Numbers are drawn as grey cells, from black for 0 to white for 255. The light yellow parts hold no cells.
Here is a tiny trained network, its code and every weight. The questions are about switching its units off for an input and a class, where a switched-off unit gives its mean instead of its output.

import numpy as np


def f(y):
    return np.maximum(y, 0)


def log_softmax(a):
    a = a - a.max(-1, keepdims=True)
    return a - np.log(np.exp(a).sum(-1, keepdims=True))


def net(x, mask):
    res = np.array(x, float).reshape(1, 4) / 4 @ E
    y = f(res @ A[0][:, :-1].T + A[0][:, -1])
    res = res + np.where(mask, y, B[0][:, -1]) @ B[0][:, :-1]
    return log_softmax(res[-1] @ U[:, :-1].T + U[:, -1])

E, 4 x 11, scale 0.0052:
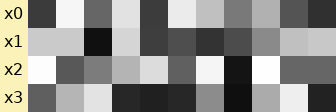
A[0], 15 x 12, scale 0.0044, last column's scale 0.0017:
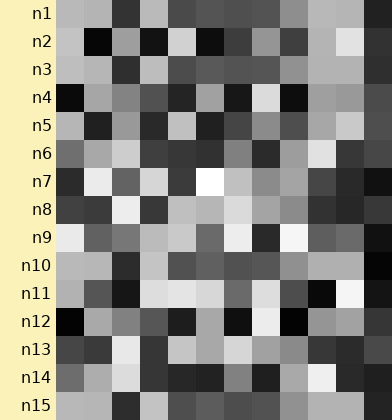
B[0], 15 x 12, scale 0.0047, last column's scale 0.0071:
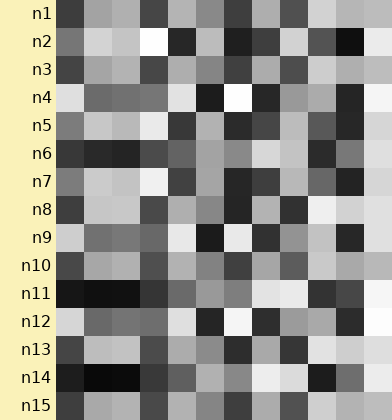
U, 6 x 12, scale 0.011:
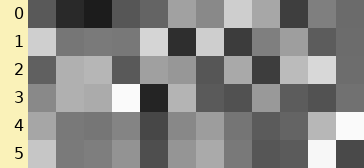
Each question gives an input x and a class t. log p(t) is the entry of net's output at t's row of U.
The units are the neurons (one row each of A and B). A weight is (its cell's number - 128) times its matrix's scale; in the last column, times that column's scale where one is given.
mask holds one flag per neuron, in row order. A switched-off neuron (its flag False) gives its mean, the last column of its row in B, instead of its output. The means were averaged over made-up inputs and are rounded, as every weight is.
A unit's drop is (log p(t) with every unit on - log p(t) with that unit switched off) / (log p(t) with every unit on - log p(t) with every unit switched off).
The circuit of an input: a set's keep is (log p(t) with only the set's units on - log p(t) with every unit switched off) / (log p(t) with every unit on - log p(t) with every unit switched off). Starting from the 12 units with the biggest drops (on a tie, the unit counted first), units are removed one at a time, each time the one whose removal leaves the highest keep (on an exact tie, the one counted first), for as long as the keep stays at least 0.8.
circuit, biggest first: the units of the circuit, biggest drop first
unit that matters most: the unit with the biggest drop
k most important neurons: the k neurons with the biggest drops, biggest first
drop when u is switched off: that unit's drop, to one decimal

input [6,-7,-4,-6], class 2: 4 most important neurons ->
(n8, n13, n14, n6)
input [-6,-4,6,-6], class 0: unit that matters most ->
n11
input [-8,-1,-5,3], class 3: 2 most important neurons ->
(n2, n5)
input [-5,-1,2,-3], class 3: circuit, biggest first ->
(n2, n5)
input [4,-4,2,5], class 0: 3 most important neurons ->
(n14, n6, n2)
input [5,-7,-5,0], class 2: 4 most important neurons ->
(n8, n13, n9, n2)
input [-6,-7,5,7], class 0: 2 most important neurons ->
(n14, n6)
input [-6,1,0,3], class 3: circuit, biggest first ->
(n2, n5)
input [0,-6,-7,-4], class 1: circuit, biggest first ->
(n12, n4)
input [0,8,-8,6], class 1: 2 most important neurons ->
(n4, n12)
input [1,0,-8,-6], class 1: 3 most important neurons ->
(n12, n4, n14)
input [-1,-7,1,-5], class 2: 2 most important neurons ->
(n8, n13)
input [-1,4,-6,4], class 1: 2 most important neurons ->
(n4, n12)
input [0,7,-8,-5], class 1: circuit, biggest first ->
(n12)
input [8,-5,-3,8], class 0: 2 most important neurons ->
(n14, n6)
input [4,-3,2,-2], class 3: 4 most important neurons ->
(n7, n14, n12, n4)
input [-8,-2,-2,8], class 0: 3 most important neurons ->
(n14, n6, n7)
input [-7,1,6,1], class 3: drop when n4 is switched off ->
0.2
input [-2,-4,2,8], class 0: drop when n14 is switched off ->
0.1
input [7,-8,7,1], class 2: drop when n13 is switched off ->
0.6
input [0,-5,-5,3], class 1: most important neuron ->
(n4)
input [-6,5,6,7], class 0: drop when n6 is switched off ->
0.3
